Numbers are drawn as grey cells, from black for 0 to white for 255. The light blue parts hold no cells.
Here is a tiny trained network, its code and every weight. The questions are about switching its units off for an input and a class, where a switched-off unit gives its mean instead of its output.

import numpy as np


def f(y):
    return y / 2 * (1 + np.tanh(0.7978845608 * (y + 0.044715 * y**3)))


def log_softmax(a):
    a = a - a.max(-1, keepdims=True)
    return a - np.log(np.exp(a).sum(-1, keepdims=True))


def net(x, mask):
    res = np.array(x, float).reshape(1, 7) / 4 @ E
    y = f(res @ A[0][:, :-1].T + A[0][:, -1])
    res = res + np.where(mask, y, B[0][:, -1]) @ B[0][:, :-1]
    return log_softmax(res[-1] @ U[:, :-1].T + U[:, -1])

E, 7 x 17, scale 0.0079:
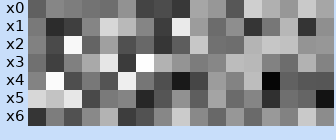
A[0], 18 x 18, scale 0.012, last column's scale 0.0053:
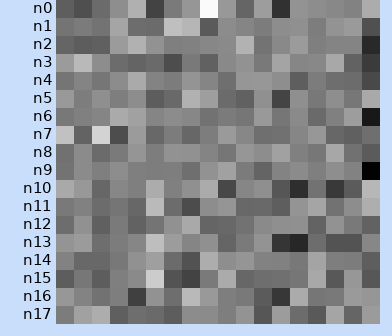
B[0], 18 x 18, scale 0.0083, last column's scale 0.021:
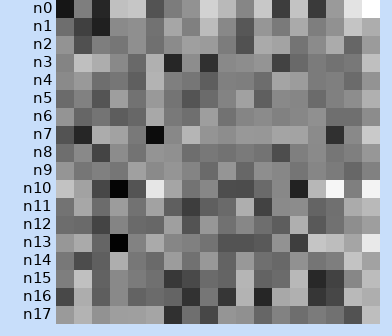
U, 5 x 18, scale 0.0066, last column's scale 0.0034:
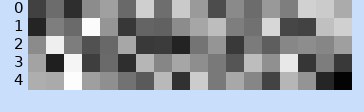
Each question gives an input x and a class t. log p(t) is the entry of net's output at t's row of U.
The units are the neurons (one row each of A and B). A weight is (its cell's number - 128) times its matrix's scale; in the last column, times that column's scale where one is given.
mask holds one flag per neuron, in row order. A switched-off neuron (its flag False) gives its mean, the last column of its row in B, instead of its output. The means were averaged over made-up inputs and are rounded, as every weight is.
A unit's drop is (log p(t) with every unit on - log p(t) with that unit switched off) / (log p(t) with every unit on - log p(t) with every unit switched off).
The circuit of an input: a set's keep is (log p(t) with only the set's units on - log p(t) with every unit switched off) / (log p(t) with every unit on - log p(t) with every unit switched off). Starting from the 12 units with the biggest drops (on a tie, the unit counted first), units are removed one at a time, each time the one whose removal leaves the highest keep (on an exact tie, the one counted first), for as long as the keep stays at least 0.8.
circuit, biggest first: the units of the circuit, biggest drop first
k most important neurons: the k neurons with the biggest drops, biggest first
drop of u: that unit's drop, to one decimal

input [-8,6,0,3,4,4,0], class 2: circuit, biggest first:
(n13)
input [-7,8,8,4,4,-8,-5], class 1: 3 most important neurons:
(n10 n15 n13)
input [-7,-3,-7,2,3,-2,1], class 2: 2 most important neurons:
(n0 n13)
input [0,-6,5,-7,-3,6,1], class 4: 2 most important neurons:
(n7 n0)
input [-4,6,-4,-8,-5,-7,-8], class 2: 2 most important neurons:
(n10 n13)
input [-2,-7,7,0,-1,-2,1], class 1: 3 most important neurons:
(n10 n13 n1)
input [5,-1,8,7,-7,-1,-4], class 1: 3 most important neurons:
(n10 n13 n7)
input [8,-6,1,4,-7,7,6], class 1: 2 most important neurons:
(n10 n13)
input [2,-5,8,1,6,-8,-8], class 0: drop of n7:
0.6
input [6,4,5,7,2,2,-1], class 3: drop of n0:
0.7
